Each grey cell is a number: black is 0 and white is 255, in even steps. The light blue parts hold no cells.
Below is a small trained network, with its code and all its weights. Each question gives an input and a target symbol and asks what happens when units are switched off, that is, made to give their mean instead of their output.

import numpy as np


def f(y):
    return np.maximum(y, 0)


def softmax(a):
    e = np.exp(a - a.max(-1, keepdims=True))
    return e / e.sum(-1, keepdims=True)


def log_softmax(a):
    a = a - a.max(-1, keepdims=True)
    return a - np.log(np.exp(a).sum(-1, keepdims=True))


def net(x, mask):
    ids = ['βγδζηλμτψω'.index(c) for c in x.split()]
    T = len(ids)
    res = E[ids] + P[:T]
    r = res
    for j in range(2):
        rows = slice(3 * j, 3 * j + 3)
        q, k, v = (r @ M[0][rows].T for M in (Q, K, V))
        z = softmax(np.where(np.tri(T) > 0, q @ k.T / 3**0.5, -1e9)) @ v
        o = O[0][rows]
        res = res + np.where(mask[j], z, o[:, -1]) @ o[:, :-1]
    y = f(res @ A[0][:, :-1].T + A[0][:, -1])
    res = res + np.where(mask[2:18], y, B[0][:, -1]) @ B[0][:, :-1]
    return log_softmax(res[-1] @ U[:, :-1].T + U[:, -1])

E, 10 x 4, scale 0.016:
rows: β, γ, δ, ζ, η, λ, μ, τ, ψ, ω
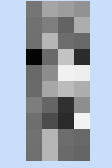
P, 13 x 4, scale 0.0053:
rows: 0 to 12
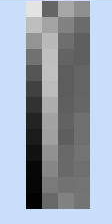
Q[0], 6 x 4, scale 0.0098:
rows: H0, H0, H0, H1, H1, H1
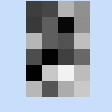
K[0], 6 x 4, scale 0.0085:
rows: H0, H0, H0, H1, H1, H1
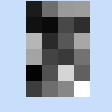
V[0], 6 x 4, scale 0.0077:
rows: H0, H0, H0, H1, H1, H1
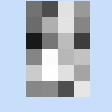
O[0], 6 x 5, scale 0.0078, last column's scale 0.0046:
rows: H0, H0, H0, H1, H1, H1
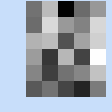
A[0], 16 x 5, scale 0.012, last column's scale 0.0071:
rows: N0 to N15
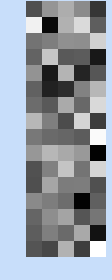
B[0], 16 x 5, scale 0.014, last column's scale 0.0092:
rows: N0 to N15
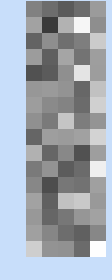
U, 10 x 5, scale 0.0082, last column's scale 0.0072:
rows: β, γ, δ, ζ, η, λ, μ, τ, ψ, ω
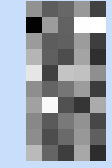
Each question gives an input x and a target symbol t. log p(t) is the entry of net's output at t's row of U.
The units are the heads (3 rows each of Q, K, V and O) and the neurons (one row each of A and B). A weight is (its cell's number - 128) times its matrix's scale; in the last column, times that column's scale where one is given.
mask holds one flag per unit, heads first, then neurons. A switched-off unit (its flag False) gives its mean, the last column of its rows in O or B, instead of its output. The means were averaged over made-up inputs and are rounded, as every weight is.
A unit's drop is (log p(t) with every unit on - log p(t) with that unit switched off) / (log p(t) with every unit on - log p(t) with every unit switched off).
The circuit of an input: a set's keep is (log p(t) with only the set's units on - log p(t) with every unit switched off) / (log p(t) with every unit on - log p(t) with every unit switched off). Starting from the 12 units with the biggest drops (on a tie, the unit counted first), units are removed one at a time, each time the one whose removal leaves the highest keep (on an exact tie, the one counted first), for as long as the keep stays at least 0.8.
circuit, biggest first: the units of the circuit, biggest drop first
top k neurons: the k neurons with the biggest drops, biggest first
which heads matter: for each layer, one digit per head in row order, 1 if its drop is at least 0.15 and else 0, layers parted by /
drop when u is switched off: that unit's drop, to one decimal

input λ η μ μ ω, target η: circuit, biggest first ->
N12; H0
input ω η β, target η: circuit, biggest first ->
H1; N12
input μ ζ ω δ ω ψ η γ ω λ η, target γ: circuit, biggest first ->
N15; H0
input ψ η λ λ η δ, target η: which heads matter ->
01
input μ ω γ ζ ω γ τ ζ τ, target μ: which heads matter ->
01
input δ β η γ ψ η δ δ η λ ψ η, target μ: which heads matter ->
11
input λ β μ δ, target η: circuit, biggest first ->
N12; H0
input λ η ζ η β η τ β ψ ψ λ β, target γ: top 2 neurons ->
N15; N6
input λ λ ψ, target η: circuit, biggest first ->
N12; H1
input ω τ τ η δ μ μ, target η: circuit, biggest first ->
H0
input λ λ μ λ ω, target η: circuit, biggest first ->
N12; H1
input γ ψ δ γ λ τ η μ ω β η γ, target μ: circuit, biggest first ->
H1; N5; N12
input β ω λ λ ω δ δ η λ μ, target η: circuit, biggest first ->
H0; N1
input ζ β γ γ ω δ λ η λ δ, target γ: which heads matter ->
00
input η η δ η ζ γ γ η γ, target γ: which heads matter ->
00
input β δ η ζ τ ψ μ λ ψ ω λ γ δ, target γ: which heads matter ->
01
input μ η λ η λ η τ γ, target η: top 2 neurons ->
N15; N4
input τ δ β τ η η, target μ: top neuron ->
N10
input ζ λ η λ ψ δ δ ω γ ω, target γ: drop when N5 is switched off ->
0.2
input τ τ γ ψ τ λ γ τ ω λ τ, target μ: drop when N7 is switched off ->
0.0
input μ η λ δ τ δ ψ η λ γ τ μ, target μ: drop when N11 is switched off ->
0.1
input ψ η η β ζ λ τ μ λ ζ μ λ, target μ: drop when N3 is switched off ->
-0.1
